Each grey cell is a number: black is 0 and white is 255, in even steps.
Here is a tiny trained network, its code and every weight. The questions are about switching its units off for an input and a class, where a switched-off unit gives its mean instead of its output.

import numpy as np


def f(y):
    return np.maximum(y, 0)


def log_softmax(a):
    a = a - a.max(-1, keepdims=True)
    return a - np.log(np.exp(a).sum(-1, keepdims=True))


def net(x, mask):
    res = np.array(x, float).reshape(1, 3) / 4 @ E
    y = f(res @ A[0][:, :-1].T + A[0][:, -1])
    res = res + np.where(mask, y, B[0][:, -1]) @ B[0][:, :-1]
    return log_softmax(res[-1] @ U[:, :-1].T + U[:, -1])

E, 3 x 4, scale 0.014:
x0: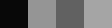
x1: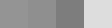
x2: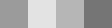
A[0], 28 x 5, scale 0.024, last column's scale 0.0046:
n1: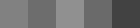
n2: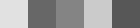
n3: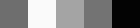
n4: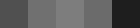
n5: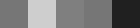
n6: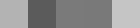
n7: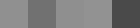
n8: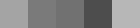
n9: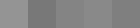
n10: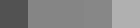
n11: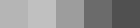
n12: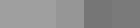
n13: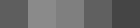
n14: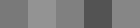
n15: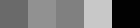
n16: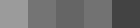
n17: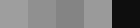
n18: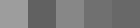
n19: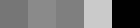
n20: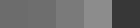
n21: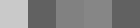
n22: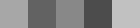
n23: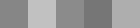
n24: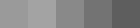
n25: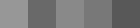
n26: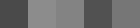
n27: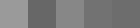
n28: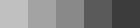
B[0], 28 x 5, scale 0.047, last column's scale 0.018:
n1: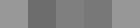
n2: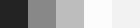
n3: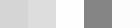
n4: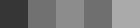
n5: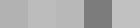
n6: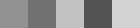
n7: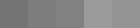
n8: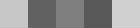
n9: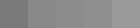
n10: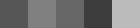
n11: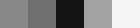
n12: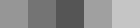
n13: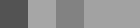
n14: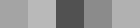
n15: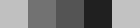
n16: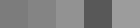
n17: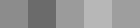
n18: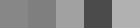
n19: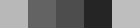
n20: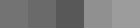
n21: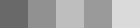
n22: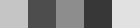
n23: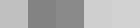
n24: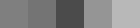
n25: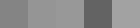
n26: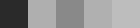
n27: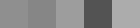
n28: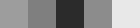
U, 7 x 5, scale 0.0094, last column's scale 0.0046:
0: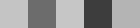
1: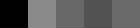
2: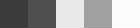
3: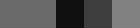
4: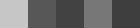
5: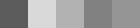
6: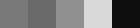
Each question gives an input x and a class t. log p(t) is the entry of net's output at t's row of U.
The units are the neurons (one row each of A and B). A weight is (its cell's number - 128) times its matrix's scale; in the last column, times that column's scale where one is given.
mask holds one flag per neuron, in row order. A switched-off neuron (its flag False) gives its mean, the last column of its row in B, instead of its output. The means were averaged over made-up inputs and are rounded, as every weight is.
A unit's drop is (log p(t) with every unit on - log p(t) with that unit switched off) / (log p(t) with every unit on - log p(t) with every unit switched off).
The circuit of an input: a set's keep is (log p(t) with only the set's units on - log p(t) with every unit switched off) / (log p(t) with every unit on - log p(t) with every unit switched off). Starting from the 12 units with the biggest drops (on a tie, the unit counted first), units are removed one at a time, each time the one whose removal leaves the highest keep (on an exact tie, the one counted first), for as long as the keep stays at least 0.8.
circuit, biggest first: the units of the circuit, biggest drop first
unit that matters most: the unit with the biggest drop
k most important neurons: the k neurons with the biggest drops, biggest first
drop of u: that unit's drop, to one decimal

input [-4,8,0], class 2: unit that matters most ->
n2
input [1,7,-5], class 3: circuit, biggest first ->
n3, n23
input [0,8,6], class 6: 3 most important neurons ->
n2, n22, n11
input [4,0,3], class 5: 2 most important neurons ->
n22, n8
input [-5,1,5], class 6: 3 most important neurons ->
n2, n15, n19
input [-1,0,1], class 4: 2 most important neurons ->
n2, n3
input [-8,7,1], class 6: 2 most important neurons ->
n11, n28
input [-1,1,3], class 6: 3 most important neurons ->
n15, n19, n22
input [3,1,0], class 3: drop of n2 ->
0.4
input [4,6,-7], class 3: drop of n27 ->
0.0
